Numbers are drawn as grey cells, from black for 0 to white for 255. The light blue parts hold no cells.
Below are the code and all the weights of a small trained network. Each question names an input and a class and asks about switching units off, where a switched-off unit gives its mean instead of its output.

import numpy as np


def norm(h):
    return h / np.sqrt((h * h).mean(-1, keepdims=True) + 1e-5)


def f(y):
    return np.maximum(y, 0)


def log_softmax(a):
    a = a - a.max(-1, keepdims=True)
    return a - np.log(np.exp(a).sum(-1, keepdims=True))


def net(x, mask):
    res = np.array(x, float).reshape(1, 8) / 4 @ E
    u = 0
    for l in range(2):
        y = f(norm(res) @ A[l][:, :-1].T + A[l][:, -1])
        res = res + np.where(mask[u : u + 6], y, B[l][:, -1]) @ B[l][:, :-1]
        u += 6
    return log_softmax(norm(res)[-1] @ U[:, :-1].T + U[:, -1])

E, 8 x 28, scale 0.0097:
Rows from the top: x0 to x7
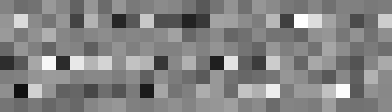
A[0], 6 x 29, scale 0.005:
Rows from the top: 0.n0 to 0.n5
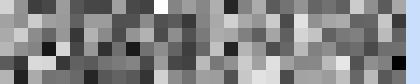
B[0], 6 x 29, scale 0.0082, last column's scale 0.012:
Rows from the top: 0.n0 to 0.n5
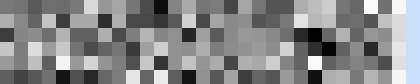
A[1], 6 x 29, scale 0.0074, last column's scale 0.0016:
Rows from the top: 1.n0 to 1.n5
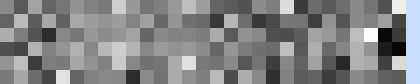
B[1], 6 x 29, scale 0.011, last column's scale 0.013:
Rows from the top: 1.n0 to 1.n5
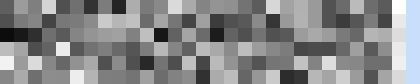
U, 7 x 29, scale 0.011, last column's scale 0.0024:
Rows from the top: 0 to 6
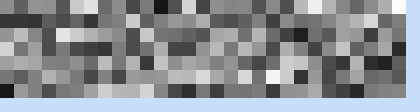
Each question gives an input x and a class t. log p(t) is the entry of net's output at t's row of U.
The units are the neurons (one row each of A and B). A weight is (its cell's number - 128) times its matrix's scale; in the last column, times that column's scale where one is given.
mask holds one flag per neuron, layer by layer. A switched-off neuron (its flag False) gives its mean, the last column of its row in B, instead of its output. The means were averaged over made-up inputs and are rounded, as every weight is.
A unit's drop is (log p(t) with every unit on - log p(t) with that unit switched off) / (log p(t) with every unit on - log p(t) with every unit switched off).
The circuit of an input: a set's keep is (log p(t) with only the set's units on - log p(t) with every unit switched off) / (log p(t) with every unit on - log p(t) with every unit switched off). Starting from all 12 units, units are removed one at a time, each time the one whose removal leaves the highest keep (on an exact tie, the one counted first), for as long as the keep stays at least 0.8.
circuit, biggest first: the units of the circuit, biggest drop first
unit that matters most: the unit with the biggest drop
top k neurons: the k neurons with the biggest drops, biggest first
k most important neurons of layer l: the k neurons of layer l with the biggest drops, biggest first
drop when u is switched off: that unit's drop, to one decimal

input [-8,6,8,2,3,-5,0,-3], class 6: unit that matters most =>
0.n2
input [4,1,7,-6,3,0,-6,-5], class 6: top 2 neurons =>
(1.n1, 0.n4)
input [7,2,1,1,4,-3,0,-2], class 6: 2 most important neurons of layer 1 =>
(1.n4, 1.n1)
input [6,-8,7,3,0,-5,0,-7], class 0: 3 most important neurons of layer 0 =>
(0.n5, 0.n3, 0.n0)
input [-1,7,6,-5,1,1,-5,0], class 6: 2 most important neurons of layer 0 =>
(0.n4, 0.n1)
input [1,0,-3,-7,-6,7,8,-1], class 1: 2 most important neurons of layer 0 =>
(0.n5, 0.n0)
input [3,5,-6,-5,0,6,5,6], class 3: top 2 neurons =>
(0.n5, 1.n2)
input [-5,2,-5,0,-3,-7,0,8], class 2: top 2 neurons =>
(0.n3, 1.n5)
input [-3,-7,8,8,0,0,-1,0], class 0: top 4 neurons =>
(0.n5, 1.n4, 1.n2, 0.n3)
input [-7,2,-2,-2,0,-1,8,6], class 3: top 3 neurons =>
(0.n5, 0.n0, 1.n2)
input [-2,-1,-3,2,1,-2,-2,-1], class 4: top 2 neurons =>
(0.n0, 0.n4)
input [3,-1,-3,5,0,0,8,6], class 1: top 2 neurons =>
(0.n5, 0.n3)
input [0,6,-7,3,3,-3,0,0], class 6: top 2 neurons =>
(0.n2, 1.n4)
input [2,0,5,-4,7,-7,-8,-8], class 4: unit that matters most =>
1.n4
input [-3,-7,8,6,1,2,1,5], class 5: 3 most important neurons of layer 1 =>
(1.n0, 1.n3, 1.n1)
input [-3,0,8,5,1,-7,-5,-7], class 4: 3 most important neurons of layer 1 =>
(1.n1, 1.n4, 1.n2)
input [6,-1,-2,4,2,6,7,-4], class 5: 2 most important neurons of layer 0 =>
(0.n4, 0.n0)
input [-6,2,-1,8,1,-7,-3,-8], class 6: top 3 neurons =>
(0.n4, 0.n3, 1.n1)
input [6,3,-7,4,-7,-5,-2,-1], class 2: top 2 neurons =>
(0.n3, 1.n5)
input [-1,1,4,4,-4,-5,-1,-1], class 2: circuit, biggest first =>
(1.n5)
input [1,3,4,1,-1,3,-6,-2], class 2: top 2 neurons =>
(1.n5, 0.n5)
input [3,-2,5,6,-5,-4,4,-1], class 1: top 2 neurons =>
(0.n5, 0.n0)
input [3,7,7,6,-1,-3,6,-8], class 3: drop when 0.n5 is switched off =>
0.2
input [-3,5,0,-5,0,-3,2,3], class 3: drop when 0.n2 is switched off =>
0.3
